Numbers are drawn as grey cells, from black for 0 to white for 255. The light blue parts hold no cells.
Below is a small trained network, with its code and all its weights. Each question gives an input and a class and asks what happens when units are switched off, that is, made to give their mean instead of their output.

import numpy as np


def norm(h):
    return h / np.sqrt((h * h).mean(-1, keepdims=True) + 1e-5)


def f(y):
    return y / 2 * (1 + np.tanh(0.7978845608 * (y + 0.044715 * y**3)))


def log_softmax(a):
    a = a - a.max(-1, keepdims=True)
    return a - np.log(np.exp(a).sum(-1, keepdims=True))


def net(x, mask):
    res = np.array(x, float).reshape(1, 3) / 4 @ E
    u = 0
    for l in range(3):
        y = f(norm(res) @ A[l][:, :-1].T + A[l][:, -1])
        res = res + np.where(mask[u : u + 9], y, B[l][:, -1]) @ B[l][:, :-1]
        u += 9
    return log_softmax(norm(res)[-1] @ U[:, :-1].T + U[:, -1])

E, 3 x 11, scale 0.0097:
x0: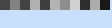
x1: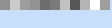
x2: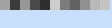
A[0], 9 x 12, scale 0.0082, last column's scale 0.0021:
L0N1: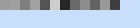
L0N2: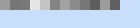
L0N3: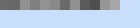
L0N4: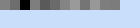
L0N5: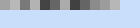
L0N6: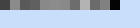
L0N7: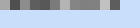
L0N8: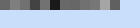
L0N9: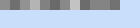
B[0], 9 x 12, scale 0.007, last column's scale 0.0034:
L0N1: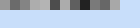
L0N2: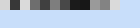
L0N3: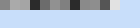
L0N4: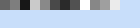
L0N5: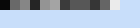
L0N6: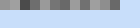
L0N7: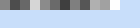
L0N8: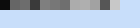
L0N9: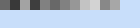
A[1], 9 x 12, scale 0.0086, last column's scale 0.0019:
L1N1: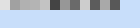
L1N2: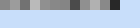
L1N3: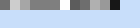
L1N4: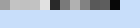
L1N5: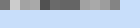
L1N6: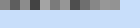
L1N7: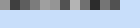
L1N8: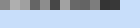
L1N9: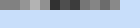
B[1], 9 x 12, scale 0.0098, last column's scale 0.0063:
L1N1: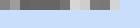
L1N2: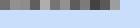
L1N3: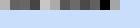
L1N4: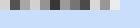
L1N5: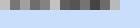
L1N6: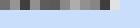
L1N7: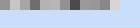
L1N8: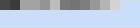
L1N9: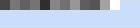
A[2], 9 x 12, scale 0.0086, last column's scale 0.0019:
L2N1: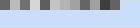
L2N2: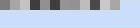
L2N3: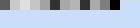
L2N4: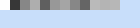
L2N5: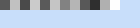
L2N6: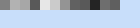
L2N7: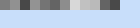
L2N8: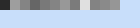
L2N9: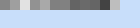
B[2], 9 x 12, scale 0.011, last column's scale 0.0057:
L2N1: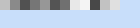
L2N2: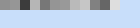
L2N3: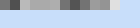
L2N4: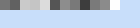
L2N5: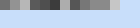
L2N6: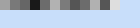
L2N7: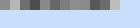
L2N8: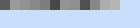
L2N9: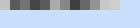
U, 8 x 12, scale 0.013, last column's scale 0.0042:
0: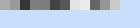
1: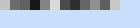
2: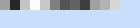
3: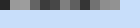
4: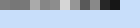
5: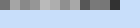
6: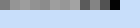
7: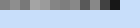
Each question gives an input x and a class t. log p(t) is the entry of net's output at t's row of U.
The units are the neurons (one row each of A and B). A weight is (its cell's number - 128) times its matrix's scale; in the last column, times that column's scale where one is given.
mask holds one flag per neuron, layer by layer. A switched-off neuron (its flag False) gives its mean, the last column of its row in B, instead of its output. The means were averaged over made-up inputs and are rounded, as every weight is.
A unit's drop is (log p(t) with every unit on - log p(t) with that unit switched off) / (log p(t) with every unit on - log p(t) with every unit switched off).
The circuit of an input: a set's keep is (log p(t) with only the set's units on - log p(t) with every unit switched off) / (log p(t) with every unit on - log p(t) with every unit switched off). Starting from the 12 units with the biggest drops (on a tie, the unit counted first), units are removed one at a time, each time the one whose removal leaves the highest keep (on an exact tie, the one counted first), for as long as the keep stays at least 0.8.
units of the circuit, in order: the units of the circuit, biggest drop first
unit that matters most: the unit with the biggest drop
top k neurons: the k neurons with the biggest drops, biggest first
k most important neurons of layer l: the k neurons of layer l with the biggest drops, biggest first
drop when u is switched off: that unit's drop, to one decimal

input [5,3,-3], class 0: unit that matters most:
L2N1
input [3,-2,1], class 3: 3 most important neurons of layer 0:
L0N4; L0N8; L0N3
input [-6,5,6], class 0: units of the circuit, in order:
L1N1; L2N2
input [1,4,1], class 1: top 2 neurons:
L0N8; L1N9
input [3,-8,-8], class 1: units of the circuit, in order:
L1N7; L2N6
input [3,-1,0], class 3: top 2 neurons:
L0N4; L1N4
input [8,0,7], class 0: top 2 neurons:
L2N1; L1N4
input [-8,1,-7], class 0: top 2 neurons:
L1N1; L2N2
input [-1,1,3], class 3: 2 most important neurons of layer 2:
L2N5; L2N3
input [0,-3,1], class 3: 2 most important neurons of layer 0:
L0N3; L0N5
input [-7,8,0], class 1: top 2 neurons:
L1N3; L1N5
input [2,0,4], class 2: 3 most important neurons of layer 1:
L1N6; L1N1; L1N9
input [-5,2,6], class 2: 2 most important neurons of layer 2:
L2N4; L2N1
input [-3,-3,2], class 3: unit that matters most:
L1N6
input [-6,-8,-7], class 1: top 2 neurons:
L1N7; L0N4
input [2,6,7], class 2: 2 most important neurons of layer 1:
L1N7; L1N9
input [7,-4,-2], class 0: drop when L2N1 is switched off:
0.1
